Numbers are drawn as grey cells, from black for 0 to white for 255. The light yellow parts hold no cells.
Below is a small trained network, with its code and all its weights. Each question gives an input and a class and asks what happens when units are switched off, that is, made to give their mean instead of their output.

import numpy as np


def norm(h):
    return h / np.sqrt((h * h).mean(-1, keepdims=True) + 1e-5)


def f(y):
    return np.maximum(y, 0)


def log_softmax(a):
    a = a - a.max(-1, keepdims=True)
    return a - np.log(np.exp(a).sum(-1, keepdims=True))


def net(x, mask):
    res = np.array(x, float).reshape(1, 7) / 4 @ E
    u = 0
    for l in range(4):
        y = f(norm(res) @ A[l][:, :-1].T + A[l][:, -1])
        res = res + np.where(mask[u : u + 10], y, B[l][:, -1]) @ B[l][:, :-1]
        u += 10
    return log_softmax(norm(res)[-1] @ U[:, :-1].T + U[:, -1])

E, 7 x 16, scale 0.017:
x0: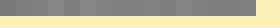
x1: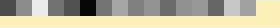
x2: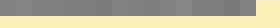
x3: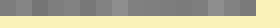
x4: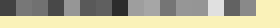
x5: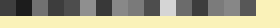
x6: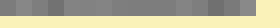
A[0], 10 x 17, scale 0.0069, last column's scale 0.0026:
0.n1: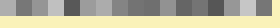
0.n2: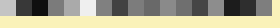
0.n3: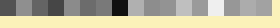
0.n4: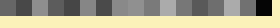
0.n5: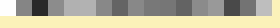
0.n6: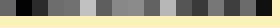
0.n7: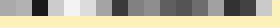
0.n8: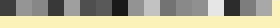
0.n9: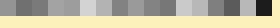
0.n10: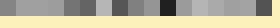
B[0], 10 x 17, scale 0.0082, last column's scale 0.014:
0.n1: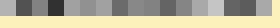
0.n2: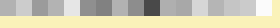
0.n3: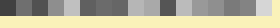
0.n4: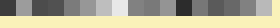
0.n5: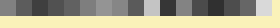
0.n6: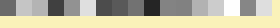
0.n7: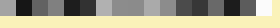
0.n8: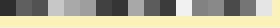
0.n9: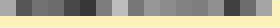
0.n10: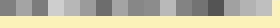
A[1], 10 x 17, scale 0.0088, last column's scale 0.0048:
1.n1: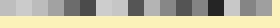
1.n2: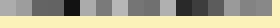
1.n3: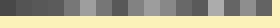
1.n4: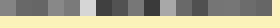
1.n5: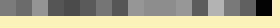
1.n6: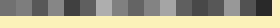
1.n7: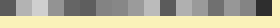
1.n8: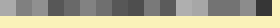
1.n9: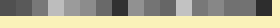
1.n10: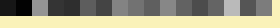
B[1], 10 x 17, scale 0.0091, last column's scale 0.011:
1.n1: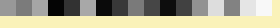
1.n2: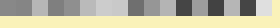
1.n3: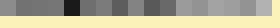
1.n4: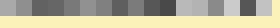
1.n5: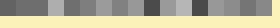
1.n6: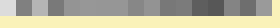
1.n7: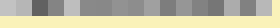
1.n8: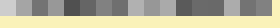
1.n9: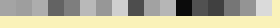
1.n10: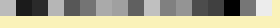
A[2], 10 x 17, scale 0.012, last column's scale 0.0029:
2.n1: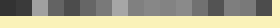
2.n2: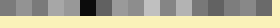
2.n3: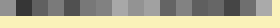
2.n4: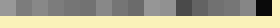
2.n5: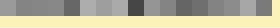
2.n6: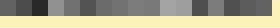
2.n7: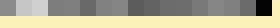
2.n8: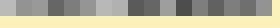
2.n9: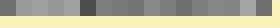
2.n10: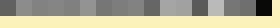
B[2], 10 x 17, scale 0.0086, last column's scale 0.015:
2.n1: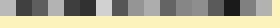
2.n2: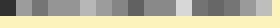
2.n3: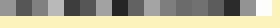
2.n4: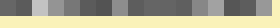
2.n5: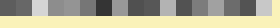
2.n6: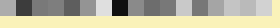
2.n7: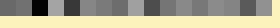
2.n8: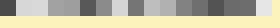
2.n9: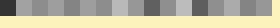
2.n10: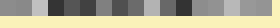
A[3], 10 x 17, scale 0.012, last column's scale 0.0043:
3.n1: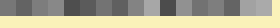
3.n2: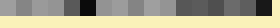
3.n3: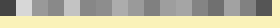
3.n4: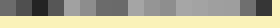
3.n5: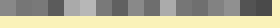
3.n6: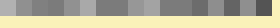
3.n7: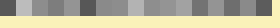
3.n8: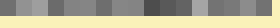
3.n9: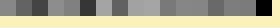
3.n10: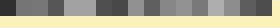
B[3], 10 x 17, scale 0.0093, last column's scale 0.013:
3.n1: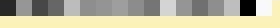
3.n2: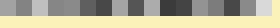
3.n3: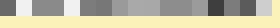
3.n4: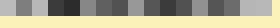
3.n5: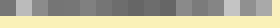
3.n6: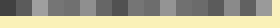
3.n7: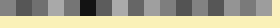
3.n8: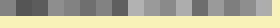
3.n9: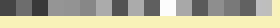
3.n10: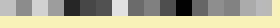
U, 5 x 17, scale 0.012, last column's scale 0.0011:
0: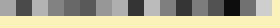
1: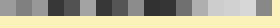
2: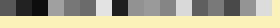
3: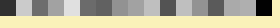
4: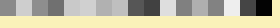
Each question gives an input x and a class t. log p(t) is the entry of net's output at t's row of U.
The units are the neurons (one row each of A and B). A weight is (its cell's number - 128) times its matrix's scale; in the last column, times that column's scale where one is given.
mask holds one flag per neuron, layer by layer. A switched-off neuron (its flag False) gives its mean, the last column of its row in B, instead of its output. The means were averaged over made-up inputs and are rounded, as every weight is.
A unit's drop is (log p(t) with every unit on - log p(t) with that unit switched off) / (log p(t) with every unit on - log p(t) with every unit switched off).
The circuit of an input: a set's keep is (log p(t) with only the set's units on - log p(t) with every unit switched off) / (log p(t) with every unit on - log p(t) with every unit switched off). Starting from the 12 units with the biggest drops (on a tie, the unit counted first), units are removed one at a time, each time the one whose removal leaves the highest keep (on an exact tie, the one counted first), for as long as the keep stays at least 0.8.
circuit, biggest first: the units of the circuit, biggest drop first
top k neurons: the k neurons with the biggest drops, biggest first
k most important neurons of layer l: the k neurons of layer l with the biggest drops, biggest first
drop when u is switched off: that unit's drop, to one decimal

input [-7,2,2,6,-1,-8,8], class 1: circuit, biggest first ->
[1.n1 0.n8]
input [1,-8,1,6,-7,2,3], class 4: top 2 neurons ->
[0.n2 0.n6]
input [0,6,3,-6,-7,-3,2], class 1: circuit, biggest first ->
[1.n1]
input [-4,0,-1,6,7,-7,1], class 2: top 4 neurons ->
[0.n2 0.n6 0.n7 2.n8]
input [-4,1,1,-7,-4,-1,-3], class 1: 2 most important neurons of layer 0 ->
[0.n8 0.n7]
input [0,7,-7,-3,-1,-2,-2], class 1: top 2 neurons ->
[1.n1 0.n8]
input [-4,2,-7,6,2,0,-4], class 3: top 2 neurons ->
[0.n7 1.n10]
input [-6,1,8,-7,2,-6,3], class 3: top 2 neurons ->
[1.n10 0.n10]
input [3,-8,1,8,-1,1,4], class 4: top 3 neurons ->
[0.n2 0.n6 1.n10]
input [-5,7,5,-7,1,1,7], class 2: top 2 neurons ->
[0.n2 1.n10]
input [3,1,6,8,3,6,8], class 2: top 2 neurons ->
[1.n10 0.n2]
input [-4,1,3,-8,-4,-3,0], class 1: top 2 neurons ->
[1.n1 0.n7]
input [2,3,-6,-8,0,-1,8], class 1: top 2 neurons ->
[0.n8 1.n1]
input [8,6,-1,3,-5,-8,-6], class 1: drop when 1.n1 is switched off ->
1.5
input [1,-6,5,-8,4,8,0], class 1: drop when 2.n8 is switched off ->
0.0
